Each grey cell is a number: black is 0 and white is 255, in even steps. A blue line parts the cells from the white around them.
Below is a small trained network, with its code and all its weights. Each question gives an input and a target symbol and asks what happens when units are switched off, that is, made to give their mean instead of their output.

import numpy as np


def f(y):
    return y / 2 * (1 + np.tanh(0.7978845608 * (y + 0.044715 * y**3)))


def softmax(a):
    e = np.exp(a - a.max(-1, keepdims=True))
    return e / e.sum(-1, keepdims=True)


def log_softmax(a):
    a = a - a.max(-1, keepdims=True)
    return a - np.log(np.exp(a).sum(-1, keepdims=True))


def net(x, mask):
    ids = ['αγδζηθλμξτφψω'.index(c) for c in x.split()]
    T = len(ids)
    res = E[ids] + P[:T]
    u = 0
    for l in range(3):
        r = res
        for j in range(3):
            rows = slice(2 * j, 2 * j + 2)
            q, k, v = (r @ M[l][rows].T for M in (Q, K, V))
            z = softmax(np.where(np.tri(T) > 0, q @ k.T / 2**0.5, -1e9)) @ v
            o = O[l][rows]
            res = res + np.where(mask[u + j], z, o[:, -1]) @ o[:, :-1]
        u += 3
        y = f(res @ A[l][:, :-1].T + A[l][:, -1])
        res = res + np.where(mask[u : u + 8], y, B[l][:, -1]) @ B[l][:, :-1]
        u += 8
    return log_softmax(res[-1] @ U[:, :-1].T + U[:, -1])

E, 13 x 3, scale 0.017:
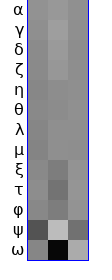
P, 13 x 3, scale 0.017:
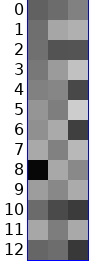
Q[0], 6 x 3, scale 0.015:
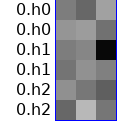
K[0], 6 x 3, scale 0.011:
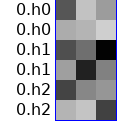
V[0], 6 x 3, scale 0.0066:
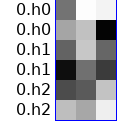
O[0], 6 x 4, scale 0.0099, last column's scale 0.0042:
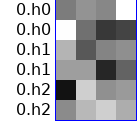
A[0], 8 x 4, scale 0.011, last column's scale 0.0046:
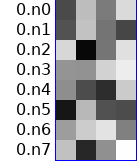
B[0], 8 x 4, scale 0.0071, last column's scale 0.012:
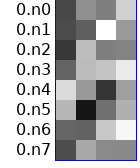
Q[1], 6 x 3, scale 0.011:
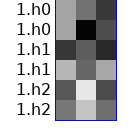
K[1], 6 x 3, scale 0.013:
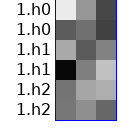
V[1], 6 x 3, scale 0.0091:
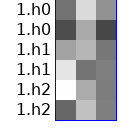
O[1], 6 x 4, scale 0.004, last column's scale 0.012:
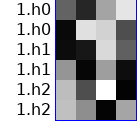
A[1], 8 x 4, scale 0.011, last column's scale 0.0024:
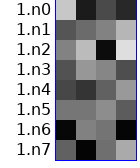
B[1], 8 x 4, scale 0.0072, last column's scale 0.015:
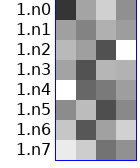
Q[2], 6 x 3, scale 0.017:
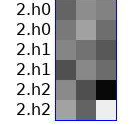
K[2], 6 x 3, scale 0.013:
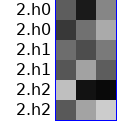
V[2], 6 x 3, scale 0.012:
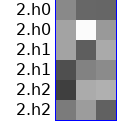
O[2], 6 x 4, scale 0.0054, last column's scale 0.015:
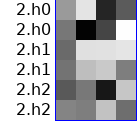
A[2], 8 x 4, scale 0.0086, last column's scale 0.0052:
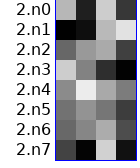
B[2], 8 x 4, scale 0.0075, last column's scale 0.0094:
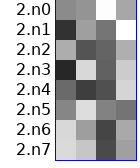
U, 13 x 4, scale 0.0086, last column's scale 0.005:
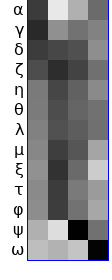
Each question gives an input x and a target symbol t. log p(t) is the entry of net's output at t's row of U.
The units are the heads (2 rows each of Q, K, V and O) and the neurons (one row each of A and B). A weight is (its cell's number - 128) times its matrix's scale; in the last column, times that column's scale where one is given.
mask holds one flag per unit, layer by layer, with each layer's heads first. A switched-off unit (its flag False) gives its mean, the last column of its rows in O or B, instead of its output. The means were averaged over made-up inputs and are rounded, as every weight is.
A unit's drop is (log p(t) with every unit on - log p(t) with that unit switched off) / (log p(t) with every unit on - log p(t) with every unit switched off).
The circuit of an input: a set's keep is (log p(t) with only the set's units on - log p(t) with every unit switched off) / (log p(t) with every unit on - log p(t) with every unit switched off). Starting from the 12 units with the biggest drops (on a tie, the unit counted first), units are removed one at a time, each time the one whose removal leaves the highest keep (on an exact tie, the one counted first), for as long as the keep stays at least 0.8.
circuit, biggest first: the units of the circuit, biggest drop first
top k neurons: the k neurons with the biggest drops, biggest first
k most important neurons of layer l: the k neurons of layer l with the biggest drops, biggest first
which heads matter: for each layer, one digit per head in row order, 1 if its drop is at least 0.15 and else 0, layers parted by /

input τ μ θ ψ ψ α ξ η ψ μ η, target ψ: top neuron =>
(0.n4)
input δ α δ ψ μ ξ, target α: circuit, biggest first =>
(0.h1 0.n3)
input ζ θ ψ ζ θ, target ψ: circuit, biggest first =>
(0.h1 0.n6)
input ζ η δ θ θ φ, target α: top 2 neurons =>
(1.n2 2.n1)
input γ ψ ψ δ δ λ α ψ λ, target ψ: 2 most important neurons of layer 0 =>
(0.n6 0.n3)
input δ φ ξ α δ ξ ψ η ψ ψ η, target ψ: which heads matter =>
110 / 101 / 000
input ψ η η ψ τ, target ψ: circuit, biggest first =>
(0.n6 0.h1)
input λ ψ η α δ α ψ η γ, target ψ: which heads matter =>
101 / 110 / 101
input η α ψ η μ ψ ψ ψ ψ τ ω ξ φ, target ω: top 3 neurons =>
(1.n2 0.n2 1.n4)
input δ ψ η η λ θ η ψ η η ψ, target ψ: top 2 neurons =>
(1.n2 0.n4)
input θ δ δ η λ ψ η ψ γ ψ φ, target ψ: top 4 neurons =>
(0.n4 1.n2 0.n6 0.n1)
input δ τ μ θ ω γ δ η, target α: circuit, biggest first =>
(0.n3 0.h1)
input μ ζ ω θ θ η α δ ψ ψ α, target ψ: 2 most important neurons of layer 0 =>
(0.n4 0.n6)
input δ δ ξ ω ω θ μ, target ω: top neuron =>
(2.n0)
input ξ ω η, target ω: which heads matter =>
101 / 000 / 001
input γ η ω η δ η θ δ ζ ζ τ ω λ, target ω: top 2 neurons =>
(1.n2 2.n0)
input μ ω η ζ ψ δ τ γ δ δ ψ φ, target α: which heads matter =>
010 / 010 / 000
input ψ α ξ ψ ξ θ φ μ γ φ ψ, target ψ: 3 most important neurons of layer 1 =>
(1.n2 1.n6 1.n3)
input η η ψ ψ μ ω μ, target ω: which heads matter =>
100 / 010 / 101
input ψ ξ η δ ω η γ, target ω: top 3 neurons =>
(1.n2 2.n0 0.n3)
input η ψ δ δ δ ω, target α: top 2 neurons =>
(2.n1 1.n2)
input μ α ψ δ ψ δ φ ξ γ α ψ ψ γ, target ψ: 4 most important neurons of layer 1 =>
(1.n2 1.n0 1.n6 1.n3)
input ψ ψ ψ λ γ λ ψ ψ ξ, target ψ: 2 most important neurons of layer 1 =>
(1.n7 1.n4)
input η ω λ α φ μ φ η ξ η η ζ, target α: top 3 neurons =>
(1.n2 0.n3 1.n4)
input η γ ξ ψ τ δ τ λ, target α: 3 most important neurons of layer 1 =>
(1.n2 1.n4 1.n6)
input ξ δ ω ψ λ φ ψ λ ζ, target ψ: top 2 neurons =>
(1.n7 0.n6)
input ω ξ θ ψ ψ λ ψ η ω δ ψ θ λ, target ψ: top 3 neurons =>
(1.n2 0.n1 1.n0)
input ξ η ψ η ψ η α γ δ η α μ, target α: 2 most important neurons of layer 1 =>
(1.n2 1.n6)
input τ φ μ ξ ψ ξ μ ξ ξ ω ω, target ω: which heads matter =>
000 / 000 / 001
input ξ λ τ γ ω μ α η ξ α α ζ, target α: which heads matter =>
010 / 000 / 000
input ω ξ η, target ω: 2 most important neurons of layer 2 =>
(2.n0 2.n4)
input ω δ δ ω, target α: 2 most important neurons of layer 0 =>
(0.n3 0.n5)
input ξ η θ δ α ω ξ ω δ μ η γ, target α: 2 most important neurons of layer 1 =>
(1.n2 1.n4)
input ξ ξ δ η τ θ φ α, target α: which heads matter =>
000 / 000 / 000
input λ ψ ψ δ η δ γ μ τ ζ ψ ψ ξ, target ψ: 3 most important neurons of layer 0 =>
(0.n5 0.n4 0.n2)
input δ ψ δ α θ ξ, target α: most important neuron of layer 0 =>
(0.n3)
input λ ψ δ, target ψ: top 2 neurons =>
(1.n2 0.n6)
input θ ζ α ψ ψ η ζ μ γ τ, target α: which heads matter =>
010 / 010 / 000
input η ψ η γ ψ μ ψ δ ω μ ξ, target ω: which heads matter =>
001 / 010 / 101
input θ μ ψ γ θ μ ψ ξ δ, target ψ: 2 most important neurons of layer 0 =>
(0.n6 0.n3)
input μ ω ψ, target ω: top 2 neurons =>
(1.n4 1.n2)
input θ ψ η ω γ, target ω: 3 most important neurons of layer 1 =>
(1.n2 1.n4 1.n0)
